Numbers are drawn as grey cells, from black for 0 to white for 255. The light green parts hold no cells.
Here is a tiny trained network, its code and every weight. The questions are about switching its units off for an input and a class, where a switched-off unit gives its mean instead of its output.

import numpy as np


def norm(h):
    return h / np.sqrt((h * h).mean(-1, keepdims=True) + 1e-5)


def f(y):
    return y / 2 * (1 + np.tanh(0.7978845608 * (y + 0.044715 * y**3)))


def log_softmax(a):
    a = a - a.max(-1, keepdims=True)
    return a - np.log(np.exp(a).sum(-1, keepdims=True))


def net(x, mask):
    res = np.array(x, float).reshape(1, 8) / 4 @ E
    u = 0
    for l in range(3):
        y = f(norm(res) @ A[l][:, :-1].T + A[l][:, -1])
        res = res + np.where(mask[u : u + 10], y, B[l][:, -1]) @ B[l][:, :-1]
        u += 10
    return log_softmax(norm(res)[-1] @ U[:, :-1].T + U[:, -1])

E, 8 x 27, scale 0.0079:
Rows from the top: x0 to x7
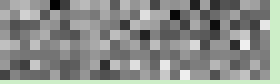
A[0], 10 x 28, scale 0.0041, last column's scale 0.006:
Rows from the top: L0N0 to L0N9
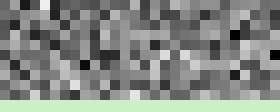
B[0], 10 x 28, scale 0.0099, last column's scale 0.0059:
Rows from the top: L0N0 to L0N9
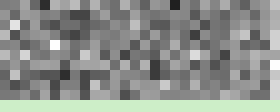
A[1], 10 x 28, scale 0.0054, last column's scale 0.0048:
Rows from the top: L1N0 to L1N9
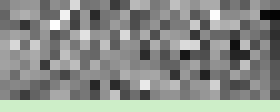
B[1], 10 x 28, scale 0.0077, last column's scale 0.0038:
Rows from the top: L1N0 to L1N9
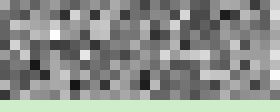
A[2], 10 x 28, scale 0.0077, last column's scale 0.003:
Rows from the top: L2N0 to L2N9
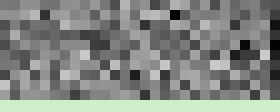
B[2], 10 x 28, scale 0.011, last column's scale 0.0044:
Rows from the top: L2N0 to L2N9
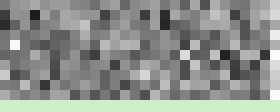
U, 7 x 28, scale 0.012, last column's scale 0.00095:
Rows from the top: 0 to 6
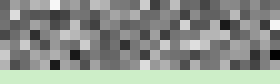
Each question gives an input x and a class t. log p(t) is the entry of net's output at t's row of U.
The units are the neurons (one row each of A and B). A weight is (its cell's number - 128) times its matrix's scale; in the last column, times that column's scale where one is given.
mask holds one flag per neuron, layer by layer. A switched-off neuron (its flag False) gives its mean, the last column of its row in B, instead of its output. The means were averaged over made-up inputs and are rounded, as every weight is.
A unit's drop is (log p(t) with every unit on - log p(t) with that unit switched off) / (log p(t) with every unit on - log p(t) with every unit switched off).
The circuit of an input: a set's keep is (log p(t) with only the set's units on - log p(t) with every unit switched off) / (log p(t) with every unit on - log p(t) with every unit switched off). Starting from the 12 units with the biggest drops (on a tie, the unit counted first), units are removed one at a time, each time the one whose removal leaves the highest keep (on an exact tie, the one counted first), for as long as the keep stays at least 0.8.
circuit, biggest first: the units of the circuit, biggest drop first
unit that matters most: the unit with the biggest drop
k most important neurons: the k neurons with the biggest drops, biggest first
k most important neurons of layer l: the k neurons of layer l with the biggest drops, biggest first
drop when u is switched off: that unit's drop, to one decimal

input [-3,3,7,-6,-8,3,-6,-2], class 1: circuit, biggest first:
L2N4
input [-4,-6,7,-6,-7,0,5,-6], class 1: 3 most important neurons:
L2N4, L1N1, L0N2
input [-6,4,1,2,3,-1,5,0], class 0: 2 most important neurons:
L1N2, L0N8
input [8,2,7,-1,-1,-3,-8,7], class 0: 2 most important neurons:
L1N3, L0N4
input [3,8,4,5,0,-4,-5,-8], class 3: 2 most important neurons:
L2N1, L1N7
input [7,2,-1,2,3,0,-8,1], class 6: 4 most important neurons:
L2N7, L0N6, L0N8, L1N2
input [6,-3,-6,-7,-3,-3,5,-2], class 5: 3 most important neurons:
L0N6, L1N8, L1N0
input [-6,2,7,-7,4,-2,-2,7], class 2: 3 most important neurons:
L2N5, L0N4, L1N5
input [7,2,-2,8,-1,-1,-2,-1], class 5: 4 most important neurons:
L0N1, L0N6, L2N9, L1N2
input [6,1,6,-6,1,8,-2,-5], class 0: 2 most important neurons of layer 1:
L1N3, L1N1
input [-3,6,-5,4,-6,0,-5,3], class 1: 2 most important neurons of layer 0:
L0N0, L0N2
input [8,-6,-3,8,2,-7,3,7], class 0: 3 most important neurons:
L1N3, L0N3, L0N4
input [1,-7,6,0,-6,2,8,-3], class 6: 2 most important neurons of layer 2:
L2N6, L2N1
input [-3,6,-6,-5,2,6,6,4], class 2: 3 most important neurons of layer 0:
L0N0, L0N8, L0N4
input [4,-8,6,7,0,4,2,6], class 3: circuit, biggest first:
L0N0
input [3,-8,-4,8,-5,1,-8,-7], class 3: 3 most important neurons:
L0N0, L0N3, L2N2
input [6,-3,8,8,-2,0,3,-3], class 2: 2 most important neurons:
L2N5, L0N6
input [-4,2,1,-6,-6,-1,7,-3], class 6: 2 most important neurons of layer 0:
L0N7, L0N9
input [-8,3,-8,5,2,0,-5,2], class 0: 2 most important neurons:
L1N2, L0N6
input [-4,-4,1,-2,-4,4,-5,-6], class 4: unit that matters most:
L2N8
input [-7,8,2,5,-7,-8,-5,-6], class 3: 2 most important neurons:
L2N1, L0N4
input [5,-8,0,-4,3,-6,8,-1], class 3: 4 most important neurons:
L2N2, L0N0, L0N8, L0N6
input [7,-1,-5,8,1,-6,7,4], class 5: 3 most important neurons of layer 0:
L0N6, L0N1, L0N9
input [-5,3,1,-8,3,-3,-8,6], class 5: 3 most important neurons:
L1N8, L1N0, L0N9
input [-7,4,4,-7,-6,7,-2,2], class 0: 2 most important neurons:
L1N2, L0N6
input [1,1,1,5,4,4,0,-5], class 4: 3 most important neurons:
L1N5, L0N3, L2N8
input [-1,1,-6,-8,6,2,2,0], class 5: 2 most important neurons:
L1N8, L2N9
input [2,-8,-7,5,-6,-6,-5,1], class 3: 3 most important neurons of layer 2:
L2N2, L2N5, L2N7
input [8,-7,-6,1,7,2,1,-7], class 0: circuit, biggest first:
L1N3
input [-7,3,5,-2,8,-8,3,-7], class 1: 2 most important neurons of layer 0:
L0N4, L0N7
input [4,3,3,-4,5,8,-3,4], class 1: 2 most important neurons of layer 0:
L0N6, L0N9
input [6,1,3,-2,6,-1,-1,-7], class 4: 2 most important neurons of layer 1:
L1N5, L1N2
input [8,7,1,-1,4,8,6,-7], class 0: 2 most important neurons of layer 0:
L0N0, L0N4
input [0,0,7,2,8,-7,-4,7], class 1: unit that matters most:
L1N4
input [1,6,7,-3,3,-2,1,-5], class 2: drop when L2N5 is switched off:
1.6
